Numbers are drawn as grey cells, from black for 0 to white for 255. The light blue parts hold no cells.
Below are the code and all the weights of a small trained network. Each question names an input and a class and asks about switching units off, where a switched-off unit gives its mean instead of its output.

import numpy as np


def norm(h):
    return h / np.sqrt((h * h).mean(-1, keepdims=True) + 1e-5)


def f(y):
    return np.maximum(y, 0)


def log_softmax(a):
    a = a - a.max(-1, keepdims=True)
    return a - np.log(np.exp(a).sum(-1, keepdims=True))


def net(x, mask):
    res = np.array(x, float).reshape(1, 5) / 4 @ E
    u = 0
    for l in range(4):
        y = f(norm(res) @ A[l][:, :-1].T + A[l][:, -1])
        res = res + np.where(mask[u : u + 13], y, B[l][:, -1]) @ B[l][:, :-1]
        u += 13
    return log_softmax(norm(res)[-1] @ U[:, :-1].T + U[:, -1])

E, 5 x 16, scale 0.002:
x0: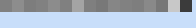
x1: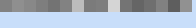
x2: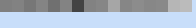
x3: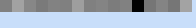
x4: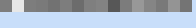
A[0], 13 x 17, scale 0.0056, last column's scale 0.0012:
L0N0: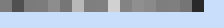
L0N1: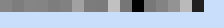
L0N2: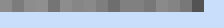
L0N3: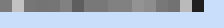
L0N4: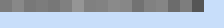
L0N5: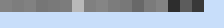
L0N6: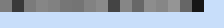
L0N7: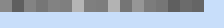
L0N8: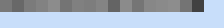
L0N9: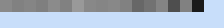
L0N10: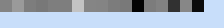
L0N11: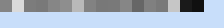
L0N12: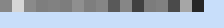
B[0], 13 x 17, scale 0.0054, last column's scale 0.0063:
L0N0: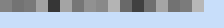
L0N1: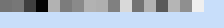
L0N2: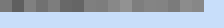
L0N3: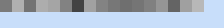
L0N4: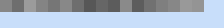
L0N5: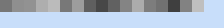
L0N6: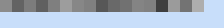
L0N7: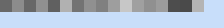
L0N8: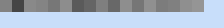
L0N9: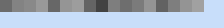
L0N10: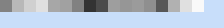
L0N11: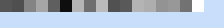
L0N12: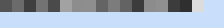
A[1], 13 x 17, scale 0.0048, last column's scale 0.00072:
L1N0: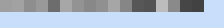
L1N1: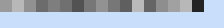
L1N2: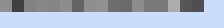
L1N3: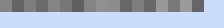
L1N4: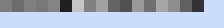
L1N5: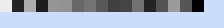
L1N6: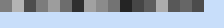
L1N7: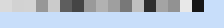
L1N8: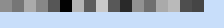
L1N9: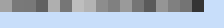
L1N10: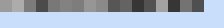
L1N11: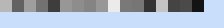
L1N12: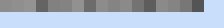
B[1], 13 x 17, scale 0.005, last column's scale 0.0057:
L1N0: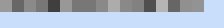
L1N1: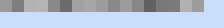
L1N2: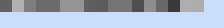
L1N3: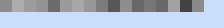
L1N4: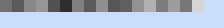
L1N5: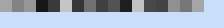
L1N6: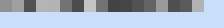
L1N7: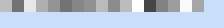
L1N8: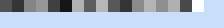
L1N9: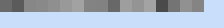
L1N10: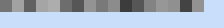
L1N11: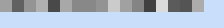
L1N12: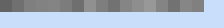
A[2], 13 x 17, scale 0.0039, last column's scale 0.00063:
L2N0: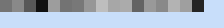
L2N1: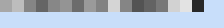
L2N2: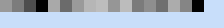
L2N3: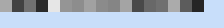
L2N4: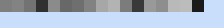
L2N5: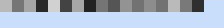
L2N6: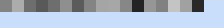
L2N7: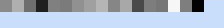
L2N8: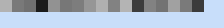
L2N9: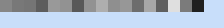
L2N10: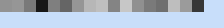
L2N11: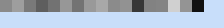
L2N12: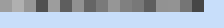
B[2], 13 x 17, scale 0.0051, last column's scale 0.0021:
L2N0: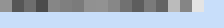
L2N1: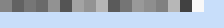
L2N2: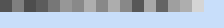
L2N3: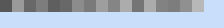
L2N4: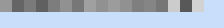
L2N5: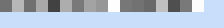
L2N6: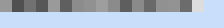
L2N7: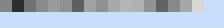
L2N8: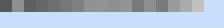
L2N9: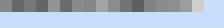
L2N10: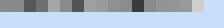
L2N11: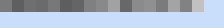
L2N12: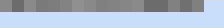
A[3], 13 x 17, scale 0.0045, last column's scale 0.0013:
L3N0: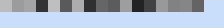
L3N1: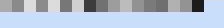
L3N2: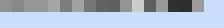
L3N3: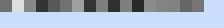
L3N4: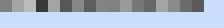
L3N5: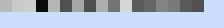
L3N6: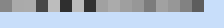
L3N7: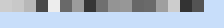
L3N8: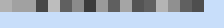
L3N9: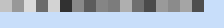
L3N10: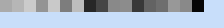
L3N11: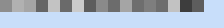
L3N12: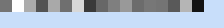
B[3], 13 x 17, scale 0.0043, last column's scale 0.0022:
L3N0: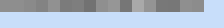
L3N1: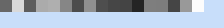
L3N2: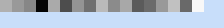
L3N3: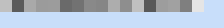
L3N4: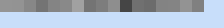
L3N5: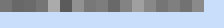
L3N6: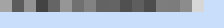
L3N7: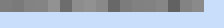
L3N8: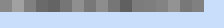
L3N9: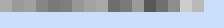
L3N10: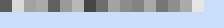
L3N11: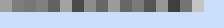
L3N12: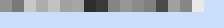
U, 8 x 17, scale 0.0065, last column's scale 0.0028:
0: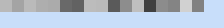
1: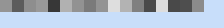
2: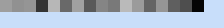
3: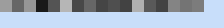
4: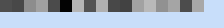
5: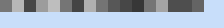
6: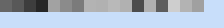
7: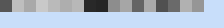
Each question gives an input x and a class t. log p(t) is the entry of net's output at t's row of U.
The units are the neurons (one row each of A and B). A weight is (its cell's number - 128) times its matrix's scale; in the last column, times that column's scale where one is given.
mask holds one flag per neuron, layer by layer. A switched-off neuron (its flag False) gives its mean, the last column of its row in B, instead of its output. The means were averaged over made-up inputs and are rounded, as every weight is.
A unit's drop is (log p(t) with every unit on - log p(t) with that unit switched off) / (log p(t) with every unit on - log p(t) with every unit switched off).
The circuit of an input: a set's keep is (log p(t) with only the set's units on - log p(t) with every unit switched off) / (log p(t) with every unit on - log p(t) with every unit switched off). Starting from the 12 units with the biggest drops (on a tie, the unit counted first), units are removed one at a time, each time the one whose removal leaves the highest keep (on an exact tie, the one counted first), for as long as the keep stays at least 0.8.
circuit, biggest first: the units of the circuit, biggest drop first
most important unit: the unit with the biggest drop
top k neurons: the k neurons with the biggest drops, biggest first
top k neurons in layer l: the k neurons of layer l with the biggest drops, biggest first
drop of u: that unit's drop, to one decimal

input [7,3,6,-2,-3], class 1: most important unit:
L0N0
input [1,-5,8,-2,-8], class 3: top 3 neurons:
(L0N11, L0N1, L0N10)
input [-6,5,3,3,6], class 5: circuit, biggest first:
(L0N3, L0N12)
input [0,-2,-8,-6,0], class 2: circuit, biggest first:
(L0N11, L1N8, L3N2, L0N5)
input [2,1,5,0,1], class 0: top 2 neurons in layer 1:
(L1N7, L1N1)
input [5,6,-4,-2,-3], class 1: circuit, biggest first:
(L0N0, L0N7)
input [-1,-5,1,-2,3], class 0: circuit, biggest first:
(L0N11, L0N12, L1N7)
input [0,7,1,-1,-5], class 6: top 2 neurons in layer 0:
(L0N1, L0N12)
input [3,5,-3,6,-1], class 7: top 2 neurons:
(L0N10, L0N5)
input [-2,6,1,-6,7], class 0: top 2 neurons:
(L0N12, L0N11)
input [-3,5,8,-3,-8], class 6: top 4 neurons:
(L0N1, L0N12, L0N5, L1N8)
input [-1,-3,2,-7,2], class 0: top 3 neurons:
(L0N11, L0N1, L0N12)
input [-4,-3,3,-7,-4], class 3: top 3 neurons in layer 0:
(L0N11, L0N10, L0N1)
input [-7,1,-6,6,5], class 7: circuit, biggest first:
(L0N10)
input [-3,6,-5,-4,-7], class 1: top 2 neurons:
(L0N0, L0N7)
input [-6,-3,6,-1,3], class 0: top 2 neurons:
(L0N12, L1N7)
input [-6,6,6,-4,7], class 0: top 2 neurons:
(L1N7, L0N12)
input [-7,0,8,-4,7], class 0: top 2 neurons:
(L1N7, L0N12)
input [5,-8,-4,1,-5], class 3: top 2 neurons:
(L0N6, L1N5)
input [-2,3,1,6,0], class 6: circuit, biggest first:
(L0N1)
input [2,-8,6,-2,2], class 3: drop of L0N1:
0.9
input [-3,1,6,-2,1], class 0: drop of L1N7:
0.1
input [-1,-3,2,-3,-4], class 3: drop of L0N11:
0.6
